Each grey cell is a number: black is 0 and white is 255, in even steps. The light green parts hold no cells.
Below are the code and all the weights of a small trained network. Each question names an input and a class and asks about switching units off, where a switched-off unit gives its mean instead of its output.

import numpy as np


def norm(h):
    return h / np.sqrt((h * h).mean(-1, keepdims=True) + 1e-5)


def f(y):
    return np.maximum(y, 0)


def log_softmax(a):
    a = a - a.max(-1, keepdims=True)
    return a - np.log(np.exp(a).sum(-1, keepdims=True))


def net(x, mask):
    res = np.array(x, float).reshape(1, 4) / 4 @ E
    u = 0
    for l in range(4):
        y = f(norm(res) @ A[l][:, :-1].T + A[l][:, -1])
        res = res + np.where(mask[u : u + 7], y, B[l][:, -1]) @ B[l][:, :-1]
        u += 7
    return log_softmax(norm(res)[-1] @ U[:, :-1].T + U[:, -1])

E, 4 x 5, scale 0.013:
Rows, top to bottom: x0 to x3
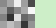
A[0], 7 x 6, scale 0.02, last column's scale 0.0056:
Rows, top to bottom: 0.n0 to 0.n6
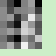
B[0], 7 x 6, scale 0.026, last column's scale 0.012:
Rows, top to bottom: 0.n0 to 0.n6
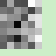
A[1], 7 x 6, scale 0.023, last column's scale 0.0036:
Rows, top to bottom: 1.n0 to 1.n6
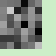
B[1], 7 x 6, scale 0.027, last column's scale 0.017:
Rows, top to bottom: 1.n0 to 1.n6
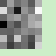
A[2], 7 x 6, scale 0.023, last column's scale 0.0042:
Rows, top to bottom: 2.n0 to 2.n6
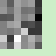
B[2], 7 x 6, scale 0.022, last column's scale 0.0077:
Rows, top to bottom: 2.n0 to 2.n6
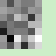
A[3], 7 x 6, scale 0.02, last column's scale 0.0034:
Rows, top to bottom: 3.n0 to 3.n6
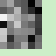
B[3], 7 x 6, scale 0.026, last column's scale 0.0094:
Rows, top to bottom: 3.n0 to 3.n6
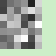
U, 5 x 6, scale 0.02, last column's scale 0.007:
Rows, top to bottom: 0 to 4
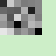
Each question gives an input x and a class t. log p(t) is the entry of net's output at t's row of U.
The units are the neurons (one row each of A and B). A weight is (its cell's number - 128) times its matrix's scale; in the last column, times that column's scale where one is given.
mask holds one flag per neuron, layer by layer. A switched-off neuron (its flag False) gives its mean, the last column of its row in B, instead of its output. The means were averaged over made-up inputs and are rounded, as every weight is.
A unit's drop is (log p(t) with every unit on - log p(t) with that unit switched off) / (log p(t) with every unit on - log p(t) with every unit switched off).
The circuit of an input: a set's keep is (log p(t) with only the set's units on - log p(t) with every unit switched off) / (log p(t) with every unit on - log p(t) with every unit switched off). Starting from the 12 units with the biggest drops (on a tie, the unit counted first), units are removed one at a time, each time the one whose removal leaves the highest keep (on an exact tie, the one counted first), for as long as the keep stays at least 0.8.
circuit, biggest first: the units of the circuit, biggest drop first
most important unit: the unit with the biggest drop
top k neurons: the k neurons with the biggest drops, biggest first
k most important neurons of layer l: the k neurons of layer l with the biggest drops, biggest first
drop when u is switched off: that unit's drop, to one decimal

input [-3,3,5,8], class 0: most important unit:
0.n3
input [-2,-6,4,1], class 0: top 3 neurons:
(0.n3; 0.n5; 0.n0)
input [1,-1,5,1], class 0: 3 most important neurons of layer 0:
(0.n4; 0.n3; 0.n5)
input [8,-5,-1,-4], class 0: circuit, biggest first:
(0.n5; 0.n3)
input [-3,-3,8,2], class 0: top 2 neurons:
(0.n3; 0.n5)
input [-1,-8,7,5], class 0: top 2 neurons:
(0.n3; 0.n5)
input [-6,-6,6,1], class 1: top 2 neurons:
(0.n2; 1.n5)
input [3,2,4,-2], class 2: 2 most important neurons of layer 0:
(0.n0; 0.n2)
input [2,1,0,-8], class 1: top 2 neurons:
(1.n5; 0.n2)
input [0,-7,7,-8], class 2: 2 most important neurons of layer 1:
(1.n5; 1.n1)
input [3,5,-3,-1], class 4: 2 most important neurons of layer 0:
(0.n5; 0.n4)
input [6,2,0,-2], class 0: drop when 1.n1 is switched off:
0.7
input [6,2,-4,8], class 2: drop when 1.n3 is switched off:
0.4
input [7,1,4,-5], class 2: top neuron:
(0.n6)
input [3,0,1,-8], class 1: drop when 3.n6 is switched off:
0.0
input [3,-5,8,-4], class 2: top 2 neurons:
(0.n0; 0.n2)
